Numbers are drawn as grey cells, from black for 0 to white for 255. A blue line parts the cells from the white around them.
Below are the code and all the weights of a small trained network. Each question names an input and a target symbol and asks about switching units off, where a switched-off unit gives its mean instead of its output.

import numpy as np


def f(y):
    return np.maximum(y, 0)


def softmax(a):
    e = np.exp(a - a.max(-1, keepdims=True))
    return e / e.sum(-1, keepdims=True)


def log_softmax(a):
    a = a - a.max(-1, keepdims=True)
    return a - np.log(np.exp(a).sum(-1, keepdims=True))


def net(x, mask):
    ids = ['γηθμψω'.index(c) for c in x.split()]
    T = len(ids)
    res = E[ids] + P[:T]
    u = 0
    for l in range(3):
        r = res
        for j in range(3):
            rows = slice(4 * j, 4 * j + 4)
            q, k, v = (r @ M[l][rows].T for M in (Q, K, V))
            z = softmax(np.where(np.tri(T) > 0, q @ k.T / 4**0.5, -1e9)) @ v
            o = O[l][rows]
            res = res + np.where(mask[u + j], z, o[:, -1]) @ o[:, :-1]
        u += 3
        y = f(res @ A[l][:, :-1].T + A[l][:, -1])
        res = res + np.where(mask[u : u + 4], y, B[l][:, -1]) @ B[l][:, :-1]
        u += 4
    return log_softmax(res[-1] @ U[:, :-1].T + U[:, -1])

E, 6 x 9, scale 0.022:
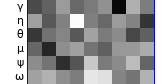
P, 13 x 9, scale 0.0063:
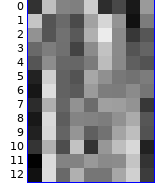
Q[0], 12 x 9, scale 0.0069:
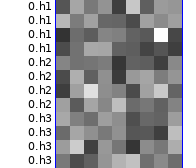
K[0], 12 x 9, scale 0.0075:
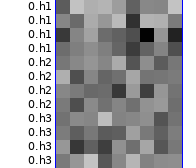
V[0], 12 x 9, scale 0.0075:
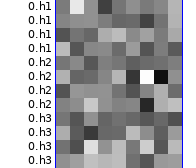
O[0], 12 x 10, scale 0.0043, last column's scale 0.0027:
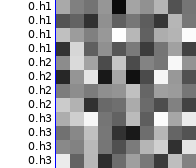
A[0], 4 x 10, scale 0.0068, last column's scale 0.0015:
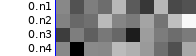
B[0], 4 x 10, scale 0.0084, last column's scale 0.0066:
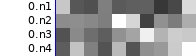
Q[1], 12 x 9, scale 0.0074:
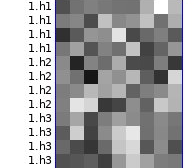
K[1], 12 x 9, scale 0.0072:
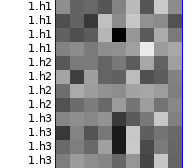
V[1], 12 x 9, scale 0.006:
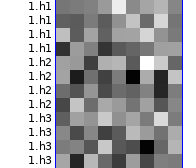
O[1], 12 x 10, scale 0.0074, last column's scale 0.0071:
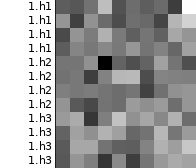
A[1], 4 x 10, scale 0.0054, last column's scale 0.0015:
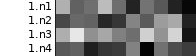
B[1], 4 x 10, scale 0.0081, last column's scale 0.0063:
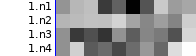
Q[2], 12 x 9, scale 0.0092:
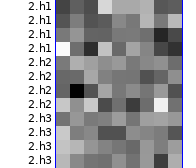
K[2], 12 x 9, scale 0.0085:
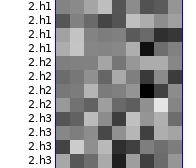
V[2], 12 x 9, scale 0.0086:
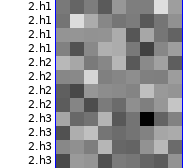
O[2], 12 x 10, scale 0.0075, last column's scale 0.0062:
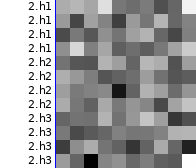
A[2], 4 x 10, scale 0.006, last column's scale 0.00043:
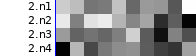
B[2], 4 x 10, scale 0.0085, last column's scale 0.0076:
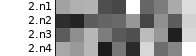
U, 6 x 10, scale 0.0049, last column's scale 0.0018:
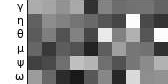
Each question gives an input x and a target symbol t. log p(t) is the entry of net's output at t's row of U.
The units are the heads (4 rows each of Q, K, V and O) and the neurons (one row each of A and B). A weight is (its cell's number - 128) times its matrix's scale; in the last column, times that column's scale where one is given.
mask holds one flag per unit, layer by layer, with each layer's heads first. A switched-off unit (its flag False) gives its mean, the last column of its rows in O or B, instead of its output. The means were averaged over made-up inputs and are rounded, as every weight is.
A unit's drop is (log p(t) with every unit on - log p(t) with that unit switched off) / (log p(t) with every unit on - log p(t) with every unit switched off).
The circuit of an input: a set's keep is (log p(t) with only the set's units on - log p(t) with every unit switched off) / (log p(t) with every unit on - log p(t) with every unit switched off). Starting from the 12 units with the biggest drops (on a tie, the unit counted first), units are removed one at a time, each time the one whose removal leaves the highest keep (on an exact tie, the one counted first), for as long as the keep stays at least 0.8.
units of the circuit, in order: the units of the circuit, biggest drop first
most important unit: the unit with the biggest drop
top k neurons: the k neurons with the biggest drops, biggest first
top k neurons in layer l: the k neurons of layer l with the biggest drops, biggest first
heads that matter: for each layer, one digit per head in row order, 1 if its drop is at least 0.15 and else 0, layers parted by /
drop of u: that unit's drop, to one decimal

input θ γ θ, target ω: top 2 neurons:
(0.n3; 1.n2)
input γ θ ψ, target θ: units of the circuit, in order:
(0.n4; 0.h2; 2.h3; 2.n1)
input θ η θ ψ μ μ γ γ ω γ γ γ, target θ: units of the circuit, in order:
(0.h2)
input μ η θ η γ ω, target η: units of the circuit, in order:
(2.h2; 2.h3)
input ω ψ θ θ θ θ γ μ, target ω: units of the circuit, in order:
(1.h1; 2.h3; 0.n1)
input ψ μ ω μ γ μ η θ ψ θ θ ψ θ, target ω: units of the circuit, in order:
(2.h3; 1.h2)
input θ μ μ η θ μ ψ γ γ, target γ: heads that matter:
010 / 011 / 000
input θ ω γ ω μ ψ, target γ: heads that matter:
100 / 111 / 100
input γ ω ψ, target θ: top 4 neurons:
(0.n4; 2.n1; 1.n3; 2.n4)
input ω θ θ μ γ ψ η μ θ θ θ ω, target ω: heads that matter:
100 / 011 / 001
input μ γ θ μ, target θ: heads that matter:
100 / 110 / 111
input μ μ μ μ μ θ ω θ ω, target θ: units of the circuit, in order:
(1.h3; 0.h1; 2.n2; 2.n1)
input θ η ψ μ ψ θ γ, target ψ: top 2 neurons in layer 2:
(2.n1; 2.n3)
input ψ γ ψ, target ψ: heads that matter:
001 / 011 / 010
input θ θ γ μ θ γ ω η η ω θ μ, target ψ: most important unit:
0.h2
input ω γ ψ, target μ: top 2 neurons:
(2.n4; 0.n1)
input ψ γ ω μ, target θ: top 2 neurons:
(0.n4; 0.n1)
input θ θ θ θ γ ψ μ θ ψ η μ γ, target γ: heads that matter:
000 / 001 / 000
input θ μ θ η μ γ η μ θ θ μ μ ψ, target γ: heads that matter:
100 / 101 / 100
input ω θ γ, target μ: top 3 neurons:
(1.n4; 0.n1; 2.n4)
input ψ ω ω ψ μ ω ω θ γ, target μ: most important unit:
1.n4
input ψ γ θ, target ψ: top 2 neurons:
(1.n4; 0.n3)
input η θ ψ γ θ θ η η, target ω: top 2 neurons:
(0.n1; 1.n4)
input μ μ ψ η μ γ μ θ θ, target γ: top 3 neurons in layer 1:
(1.n2; 1.n3; 1.n4)
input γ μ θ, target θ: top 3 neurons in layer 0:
(0.n4; 0.n2; 0.n1)
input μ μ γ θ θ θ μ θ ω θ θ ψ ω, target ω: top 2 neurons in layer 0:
(0.n1; 0.n3)
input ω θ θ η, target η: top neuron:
(1.n1)
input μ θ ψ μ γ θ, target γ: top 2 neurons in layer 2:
(2.n2; 2.n1)
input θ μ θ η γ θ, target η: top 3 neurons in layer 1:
(1.n2; 1.n4; 1.n3)
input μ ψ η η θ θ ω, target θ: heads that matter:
100 / 001 / 000
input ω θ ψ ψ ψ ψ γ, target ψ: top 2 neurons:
(1.n2; 2.n1)
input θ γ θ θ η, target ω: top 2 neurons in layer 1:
(1.n4; 1.n2)
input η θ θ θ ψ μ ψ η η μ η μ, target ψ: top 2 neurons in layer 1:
(1.n1; 1.n4)
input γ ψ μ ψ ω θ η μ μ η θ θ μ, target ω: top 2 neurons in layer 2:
(2.n3; 2.n1)
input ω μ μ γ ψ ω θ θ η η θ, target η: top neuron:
(1.n2)
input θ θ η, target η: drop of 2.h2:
0.3
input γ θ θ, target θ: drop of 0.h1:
0.6
